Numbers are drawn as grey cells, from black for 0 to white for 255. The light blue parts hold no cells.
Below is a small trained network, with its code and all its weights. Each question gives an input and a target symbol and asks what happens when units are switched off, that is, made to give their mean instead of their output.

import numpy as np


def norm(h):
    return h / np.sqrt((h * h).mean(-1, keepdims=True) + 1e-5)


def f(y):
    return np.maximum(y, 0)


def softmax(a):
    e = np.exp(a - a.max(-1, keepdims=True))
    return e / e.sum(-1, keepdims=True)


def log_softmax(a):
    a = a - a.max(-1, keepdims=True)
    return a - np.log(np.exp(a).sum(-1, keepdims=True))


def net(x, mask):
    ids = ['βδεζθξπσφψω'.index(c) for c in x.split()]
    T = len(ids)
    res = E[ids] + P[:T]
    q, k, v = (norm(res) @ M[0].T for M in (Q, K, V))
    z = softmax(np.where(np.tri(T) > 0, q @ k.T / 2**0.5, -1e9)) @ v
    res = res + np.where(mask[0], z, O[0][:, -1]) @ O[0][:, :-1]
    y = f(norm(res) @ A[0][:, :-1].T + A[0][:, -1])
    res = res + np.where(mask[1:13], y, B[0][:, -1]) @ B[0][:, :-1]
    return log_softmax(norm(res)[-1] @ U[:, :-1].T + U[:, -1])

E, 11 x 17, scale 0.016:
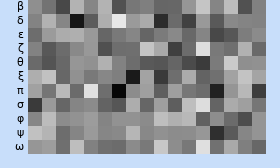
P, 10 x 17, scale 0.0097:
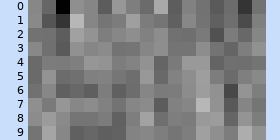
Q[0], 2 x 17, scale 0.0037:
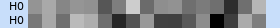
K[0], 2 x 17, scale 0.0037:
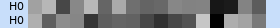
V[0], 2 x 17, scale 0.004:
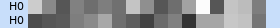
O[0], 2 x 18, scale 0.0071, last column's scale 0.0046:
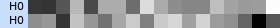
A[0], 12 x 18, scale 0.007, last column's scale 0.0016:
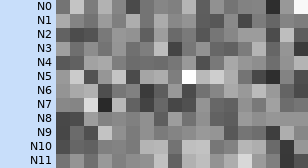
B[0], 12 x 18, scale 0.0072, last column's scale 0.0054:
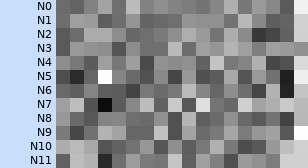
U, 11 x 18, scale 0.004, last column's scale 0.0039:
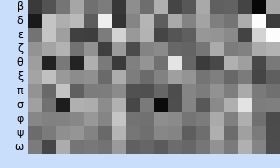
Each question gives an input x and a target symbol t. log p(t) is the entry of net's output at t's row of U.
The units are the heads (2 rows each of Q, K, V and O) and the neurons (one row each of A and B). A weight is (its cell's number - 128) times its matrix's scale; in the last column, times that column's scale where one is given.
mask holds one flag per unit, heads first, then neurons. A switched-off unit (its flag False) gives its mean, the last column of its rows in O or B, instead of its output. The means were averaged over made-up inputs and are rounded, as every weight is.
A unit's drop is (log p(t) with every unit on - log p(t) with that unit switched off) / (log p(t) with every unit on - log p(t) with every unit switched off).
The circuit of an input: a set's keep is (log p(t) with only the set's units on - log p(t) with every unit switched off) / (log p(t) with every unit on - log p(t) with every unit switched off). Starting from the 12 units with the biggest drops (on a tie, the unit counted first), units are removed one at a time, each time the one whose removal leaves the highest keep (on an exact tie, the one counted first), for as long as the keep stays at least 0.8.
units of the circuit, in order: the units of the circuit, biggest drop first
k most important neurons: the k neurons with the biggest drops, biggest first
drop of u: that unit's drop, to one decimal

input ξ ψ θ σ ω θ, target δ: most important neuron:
N11
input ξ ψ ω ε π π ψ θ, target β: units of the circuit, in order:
N8, N2
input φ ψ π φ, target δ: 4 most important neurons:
N7, N0, N6, N4
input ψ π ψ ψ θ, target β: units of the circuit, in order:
N2, N8
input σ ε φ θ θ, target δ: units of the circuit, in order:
H0, N3, N10, N11
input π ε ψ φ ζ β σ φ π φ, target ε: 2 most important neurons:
N7, N9
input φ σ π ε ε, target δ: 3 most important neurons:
N7, N5, N6
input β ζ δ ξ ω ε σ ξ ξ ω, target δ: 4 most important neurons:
N11, N10, N9, N8
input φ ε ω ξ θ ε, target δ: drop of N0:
0.2
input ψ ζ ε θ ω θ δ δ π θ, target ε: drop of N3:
-0.1
